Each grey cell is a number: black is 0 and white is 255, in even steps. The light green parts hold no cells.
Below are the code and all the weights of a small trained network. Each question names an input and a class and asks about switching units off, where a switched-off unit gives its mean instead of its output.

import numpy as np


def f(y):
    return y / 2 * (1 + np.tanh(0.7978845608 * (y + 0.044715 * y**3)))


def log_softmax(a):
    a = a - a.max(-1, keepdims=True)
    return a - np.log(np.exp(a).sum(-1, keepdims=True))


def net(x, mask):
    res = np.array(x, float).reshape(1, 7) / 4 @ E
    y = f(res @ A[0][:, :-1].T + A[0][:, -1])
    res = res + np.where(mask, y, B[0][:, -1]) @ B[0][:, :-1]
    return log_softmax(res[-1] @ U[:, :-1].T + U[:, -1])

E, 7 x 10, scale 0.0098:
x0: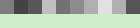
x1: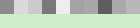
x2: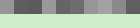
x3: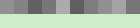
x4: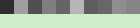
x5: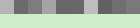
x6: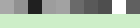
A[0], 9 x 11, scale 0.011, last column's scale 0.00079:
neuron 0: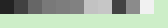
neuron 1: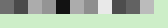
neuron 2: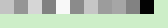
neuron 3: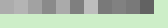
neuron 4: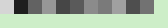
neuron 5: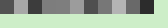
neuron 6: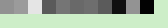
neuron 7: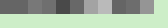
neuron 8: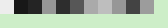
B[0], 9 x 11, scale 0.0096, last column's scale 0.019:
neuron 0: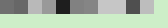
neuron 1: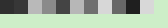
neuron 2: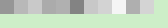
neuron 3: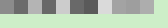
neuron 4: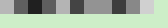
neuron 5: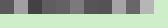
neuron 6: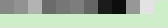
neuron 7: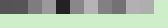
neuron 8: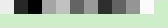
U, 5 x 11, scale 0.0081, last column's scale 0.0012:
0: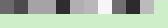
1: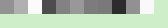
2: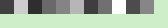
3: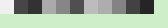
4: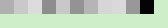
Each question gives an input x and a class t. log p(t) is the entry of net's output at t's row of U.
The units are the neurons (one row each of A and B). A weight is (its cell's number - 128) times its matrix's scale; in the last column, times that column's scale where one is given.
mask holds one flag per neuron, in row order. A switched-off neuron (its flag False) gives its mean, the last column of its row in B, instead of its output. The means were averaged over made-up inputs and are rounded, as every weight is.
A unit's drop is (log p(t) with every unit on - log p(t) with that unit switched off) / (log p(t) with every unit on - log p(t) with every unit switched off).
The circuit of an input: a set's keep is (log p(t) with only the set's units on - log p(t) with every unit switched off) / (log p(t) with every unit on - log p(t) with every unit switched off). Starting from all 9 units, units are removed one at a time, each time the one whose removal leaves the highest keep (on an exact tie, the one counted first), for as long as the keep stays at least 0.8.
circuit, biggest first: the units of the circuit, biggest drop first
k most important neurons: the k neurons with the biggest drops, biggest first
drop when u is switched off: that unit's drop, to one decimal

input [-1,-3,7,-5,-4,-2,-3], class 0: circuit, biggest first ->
neuron 1
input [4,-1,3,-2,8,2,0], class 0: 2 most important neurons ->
neuron 1; neuron 0
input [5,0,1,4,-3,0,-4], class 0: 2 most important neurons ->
neuron 1; neuron 0
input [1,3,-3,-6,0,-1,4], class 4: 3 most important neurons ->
neuron 8; neuron 6; neuron 1
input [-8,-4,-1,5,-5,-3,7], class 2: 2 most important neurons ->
neuron 8; neuron 5
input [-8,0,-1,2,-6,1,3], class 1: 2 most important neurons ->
neuron 6; neuron 0
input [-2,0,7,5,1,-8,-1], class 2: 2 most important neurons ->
neuron 8; neuron 1
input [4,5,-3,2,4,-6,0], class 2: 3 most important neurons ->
neuron 5; neuron 3; neuron 0
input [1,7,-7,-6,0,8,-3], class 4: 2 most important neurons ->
neuron 2; neuron 3
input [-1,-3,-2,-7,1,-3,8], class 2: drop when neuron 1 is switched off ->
0.0
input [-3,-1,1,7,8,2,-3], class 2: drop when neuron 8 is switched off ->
0.2
